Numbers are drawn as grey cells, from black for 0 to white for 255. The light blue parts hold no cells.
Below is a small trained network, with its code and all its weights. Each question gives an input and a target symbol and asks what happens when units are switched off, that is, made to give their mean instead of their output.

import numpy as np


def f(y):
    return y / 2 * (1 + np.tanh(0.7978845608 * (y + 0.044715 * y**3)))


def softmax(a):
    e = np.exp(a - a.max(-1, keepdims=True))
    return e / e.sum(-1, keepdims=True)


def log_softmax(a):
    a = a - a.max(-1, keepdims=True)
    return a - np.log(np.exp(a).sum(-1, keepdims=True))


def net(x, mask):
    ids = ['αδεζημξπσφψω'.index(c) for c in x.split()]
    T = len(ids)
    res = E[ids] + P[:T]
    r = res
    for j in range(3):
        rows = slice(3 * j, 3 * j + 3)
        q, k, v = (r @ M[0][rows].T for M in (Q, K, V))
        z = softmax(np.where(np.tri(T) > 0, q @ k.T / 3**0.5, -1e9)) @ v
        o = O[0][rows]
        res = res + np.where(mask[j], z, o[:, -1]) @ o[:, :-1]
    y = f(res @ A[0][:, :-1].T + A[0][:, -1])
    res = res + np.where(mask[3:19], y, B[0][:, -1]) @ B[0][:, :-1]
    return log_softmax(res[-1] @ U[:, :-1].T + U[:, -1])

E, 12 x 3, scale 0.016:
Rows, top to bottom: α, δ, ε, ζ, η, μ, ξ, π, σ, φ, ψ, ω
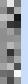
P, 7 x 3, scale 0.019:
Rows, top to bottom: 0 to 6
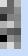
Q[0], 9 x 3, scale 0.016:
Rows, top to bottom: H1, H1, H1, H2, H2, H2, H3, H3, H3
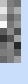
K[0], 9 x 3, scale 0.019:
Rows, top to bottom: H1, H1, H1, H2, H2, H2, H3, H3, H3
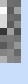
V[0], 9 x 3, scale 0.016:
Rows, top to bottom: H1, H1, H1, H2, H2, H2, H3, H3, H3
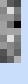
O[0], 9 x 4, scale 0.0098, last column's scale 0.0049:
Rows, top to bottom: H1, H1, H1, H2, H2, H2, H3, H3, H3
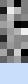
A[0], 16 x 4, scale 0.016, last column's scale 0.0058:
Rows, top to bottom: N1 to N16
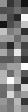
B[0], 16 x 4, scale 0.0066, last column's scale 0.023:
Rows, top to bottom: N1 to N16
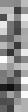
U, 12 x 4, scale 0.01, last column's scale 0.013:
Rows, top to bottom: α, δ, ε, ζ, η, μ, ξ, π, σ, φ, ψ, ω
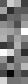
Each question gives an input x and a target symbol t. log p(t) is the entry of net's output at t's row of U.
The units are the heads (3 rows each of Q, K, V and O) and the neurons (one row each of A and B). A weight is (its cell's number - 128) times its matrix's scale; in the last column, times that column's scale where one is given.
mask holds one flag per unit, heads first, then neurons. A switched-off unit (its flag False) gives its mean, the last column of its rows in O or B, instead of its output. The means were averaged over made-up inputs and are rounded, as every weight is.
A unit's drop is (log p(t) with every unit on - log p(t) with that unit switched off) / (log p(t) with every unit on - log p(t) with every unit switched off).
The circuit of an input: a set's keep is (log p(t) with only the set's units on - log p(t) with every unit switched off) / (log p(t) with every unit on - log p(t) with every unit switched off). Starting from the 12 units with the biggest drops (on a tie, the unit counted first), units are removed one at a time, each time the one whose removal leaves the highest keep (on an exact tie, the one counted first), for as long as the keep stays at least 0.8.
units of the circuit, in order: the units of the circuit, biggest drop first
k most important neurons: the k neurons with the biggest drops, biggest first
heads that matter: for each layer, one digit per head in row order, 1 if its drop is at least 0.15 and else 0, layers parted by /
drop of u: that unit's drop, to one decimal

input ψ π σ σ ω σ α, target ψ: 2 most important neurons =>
[N8 N15]
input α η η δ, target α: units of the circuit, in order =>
[H1 H2]
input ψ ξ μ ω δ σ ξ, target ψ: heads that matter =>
110
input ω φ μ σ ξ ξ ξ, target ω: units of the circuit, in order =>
[H1 H2]
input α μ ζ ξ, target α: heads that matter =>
100
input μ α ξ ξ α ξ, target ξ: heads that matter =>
100
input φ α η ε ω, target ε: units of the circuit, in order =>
[H1]
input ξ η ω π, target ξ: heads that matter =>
010
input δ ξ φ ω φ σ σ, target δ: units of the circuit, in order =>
[H2 H1 N8]
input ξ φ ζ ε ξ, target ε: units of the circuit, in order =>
[H2 N13 H1]
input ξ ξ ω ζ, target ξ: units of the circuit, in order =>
[H2 H3 N4]
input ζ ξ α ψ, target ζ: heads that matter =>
110
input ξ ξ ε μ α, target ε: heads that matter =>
010
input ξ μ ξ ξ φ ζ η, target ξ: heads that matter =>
010
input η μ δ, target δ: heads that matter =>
110
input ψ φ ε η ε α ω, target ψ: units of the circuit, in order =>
[H2 N8 H1]
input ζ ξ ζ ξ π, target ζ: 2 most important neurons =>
[N3 N13]
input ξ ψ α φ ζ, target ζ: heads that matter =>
100
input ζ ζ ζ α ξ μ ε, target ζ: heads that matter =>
110
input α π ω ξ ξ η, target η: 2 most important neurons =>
[N4 N13]
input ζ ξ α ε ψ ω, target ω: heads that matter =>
000
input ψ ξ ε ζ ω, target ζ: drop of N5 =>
-0.1
